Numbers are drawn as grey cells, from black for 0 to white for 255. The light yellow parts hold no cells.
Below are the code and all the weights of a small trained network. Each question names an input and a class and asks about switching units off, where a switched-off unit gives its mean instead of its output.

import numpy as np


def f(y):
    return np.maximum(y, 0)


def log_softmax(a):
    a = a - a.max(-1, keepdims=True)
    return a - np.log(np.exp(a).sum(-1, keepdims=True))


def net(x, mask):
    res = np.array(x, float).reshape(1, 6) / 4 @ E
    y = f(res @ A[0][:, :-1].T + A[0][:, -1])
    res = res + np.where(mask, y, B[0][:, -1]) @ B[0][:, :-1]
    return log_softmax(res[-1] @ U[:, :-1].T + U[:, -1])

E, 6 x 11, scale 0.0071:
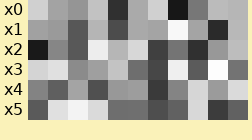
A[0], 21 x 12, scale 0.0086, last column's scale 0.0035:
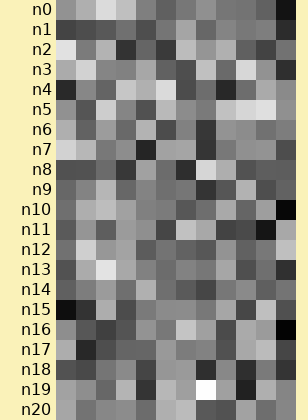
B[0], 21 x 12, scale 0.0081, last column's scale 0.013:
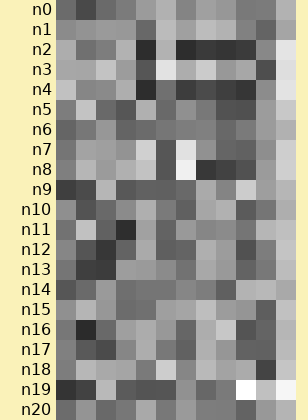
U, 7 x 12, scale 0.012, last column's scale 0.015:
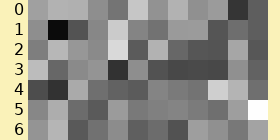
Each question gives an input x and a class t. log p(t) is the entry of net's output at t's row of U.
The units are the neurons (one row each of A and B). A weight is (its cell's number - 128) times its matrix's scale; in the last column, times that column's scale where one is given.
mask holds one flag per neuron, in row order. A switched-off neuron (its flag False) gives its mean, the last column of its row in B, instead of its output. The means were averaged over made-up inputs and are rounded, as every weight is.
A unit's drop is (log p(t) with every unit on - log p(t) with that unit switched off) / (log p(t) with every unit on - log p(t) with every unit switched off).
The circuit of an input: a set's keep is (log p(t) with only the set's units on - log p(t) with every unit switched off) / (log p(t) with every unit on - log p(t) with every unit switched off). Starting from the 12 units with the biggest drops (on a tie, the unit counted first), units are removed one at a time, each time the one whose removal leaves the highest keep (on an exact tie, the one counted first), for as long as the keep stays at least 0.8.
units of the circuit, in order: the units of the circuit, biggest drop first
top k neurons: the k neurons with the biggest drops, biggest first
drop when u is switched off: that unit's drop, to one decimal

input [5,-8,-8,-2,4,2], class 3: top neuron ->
n2
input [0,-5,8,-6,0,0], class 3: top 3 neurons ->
n4, n3, n19
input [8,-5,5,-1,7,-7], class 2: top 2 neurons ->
n5, n7
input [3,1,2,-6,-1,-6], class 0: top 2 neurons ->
n18, n1
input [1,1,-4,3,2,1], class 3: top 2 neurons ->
n2, n18
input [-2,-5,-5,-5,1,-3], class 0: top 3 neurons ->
n19, n4, n15
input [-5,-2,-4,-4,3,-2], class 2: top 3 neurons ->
n8, n3, n4
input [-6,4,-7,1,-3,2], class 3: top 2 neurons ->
n2, n7
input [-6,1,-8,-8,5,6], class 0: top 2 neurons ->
n15, n18
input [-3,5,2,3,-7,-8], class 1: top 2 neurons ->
n16, n17
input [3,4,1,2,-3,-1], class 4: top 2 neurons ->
n19, n8
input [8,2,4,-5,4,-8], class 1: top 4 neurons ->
n17, n16, n8, n11
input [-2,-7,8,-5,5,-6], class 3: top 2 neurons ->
n4, n19
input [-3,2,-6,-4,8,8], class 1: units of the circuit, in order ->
n13
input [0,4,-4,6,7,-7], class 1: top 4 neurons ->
n16, n17, n18, n15
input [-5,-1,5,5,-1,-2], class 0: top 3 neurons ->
n3, n2, n5
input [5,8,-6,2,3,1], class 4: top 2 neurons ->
n19, n4
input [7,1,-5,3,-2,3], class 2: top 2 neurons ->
n7, n4
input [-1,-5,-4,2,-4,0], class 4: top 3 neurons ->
n4, n9, n5
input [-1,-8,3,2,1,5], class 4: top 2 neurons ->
n9, n14
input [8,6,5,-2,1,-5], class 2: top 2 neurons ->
n7, n5
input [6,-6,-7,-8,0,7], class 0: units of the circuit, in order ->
n18
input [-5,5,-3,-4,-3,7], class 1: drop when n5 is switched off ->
0.2
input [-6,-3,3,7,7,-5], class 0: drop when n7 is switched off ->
0.1
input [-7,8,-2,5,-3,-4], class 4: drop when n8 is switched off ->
-0.1
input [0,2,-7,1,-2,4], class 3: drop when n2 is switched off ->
1.3
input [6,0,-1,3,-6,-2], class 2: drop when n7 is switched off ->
0.6
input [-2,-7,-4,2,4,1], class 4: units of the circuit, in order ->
n9
